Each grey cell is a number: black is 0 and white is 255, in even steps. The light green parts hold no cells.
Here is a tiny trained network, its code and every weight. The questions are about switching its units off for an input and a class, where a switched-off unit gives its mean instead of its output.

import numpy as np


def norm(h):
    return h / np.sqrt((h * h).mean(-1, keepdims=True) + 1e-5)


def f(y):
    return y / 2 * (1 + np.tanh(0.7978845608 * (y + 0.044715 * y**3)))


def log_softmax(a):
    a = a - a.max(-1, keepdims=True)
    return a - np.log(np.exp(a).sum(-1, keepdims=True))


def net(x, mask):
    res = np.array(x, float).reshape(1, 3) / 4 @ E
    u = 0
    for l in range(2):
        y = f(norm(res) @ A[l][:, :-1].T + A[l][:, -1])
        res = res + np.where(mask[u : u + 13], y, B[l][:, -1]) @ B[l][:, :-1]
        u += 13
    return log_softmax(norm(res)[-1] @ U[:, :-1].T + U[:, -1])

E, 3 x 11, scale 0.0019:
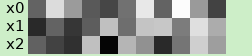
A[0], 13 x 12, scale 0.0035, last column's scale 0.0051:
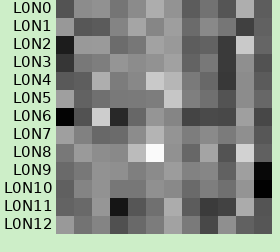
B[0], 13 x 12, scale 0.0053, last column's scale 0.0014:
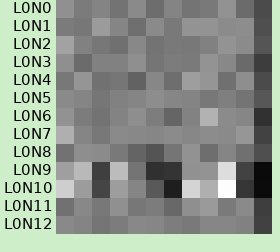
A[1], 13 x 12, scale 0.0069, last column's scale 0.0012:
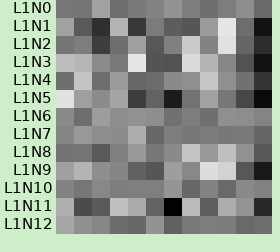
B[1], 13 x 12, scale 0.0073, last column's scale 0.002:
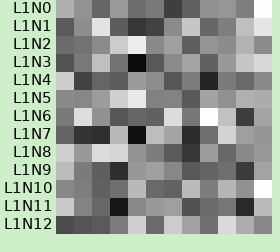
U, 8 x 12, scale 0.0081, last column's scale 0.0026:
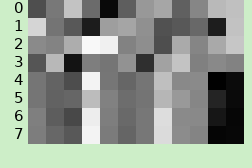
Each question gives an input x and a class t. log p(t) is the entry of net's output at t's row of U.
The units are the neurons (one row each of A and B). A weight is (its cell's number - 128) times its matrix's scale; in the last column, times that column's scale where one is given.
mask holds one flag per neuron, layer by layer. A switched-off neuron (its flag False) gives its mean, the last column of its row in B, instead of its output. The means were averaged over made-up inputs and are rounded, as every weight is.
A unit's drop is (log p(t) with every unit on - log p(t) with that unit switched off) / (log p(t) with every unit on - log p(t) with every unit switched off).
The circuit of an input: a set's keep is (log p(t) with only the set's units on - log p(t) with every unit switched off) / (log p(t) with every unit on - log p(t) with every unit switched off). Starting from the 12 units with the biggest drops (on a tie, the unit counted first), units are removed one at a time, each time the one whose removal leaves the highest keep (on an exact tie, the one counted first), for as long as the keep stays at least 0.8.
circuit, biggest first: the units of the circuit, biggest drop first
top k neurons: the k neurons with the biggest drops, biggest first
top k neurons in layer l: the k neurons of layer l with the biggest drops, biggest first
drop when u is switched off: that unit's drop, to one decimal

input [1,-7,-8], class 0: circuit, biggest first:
L1N3
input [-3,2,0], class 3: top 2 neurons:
L1N11, L1N1
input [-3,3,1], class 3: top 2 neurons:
L1N1, L1N11
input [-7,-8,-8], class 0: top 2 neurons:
L1N3, L1N7
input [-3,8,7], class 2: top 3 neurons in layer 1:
L1N2, L1N8, L1N3
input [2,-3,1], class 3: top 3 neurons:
L1N1, L1N5, L1N3
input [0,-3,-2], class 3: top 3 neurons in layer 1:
L1N3, L1N5, L1N11
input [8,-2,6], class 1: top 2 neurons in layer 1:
L1N9, L1N4
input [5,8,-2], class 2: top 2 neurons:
L1N2, L1N8
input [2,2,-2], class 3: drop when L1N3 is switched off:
0.4
